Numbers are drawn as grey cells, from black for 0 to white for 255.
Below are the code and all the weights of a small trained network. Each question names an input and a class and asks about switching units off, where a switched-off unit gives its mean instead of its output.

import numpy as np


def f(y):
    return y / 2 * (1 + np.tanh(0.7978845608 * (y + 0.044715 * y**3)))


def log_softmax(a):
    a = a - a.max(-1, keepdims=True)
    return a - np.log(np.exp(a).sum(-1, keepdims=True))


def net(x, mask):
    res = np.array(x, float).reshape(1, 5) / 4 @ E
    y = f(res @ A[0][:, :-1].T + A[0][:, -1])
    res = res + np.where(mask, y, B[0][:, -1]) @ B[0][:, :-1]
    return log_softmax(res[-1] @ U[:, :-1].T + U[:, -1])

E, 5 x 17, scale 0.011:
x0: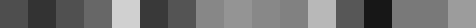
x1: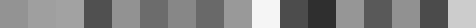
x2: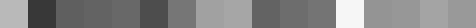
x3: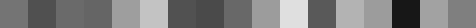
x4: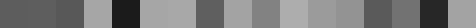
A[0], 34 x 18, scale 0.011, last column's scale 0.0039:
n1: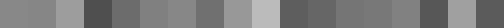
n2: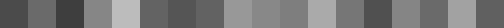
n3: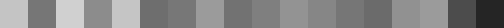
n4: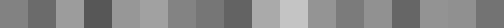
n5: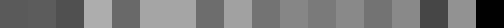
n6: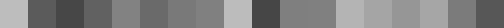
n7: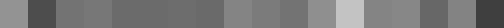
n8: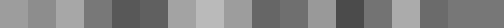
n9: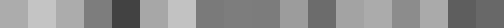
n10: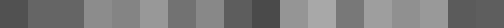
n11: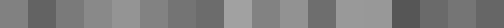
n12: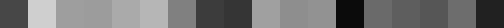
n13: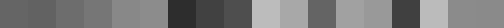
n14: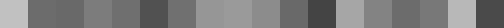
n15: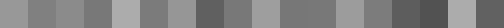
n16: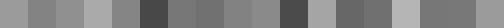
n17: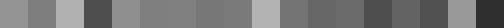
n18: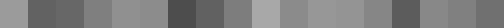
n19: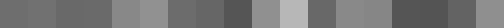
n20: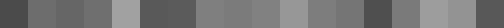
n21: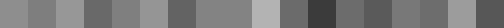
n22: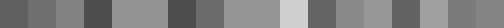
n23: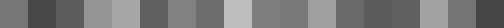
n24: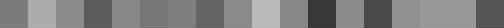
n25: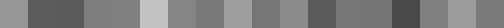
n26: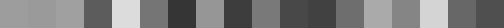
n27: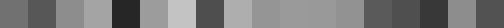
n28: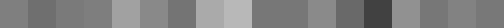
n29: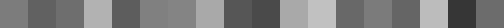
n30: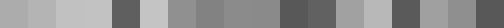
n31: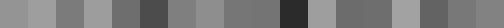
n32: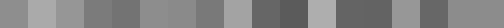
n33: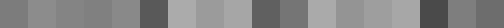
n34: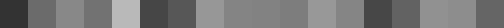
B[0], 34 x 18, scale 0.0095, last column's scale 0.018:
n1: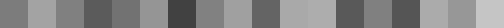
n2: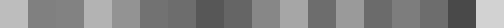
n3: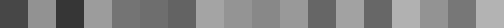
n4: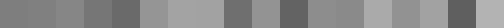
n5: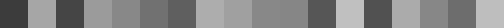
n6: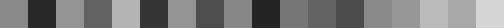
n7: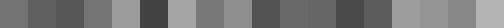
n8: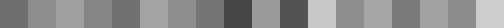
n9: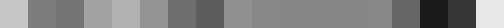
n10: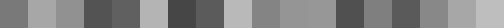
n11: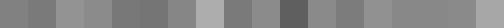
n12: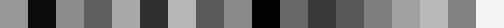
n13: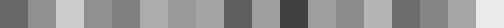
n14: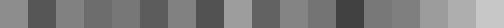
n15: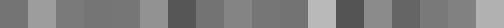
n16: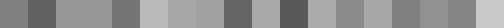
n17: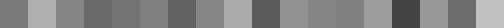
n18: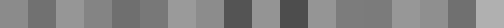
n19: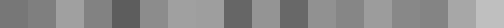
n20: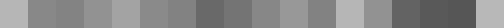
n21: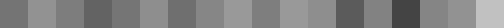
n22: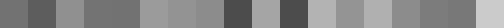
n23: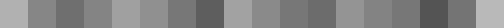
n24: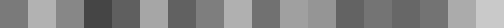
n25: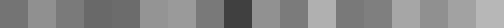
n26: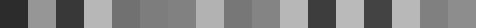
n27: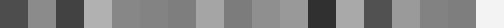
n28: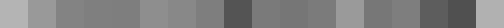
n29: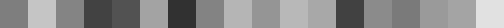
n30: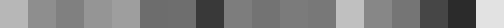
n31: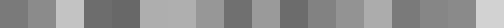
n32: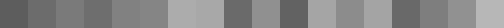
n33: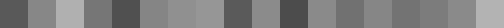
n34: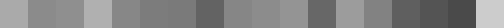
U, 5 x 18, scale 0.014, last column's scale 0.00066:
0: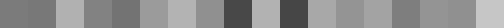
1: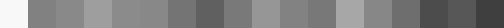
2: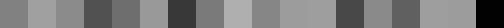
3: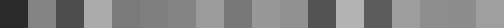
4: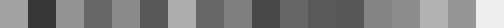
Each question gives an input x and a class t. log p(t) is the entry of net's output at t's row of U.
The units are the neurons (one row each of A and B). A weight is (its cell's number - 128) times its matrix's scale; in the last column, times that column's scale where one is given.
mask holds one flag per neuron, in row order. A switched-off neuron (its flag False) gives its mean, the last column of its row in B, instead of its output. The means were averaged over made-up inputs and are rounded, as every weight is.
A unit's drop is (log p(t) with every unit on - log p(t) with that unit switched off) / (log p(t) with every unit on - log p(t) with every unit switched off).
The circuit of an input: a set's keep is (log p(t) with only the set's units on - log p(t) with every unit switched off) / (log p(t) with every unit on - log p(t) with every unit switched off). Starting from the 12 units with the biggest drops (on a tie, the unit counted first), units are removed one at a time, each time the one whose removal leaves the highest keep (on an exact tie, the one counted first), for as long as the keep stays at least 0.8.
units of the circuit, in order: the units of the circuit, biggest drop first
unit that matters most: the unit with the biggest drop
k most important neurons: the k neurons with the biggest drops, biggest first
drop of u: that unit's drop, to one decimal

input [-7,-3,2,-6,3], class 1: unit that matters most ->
n9
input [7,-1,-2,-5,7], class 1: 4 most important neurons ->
n26, n2, n28, n23
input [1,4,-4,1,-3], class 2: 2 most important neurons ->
n6, n24
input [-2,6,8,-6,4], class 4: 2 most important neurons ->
n14, n6
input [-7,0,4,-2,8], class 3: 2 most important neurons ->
n27, n5
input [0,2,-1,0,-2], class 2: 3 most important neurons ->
n27, n5, n12
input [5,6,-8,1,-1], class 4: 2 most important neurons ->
n12, n29
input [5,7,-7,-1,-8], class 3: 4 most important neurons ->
n26, n3, n29, n10
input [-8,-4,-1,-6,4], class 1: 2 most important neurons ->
n9, n30
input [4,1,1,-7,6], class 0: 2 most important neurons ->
n26, n8
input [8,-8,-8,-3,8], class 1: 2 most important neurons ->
n2, n26
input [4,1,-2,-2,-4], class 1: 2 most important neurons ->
n27, n34
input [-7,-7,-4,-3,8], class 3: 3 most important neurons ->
n27, n5, n2
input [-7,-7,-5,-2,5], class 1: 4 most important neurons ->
n9, n30, n1, n24
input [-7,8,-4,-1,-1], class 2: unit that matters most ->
n1
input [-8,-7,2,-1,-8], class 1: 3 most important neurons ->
n9, n30, n27
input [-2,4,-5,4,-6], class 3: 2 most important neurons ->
n26, n6
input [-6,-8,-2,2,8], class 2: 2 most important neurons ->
n29, n10
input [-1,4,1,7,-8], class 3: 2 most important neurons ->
n26, n3
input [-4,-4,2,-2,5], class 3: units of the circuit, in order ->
n27
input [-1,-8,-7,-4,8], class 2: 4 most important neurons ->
n29, n10, n26, n3
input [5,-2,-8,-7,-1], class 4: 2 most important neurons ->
n12, n13
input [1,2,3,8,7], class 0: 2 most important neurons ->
n13, n26
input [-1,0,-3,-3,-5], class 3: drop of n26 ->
0.2
